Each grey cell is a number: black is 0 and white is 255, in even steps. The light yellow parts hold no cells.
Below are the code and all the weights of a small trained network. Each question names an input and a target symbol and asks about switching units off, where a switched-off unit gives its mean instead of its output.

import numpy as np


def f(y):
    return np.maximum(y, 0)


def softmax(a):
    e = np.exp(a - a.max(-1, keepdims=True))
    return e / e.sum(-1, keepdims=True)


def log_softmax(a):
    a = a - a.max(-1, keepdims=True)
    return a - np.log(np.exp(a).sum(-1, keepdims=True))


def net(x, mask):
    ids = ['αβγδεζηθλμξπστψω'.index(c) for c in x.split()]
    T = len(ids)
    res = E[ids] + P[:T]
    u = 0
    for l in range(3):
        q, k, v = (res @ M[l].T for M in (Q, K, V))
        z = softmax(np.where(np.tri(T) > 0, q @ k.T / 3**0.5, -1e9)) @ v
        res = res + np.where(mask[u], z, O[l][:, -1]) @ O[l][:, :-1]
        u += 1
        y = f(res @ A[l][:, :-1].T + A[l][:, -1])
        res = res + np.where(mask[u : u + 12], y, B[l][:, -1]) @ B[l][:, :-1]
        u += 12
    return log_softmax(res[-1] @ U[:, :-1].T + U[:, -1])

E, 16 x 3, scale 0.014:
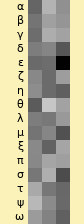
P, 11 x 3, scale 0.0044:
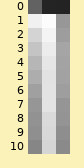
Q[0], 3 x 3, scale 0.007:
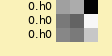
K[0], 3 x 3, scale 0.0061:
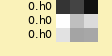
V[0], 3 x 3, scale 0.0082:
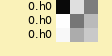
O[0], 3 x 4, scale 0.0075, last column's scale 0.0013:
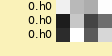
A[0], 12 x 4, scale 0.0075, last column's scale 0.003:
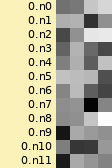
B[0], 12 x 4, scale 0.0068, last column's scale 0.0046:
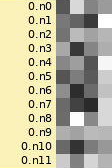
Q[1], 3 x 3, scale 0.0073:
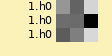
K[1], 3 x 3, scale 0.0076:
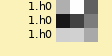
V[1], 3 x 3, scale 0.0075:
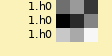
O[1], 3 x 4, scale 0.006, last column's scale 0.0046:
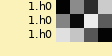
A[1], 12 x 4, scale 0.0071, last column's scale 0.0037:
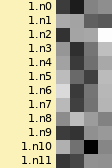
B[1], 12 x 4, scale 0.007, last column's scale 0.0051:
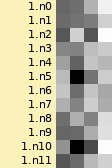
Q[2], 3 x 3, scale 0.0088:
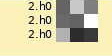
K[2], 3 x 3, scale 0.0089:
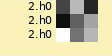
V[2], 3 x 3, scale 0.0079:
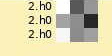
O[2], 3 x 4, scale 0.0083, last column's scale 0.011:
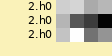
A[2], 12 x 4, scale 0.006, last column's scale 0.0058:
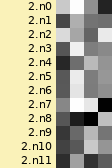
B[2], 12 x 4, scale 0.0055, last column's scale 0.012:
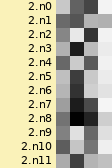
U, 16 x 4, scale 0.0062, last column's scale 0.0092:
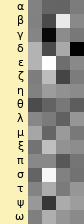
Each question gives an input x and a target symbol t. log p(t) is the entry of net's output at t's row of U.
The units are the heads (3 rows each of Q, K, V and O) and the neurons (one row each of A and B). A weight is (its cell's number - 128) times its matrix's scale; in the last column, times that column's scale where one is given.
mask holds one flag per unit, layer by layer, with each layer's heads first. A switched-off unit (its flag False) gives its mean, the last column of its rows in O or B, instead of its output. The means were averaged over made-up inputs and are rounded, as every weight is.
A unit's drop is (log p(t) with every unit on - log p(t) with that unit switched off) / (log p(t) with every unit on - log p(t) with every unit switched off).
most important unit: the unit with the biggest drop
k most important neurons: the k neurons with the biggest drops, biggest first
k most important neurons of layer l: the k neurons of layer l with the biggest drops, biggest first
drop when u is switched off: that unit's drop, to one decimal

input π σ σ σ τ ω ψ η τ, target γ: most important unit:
2.h0
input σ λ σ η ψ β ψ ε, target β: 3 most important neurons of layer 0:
0.n10, 0.n7, 0.n8
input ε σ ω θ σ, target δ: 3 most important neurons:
2.n7, 0.n10, 2.n3
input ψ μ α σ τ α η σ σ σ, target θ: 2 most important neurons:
0.n7, 0.n10
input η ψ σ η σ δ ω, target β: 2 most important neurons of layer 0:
0.n10, 0.n8
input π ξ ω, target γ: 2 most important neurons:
2.n8, 1.n10
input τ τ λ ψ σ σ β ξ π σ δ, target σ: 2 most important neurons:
0.n10, 0.n8
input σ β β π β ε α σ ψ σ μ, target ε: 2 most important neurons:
2.n2, 0.n5
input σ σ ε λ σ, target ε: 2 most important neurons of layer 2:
2.n2, 2.n8
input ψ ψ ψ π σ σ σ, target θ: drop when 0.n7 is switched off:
0.2
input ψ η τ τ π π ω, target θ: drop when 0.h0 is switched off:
0.8
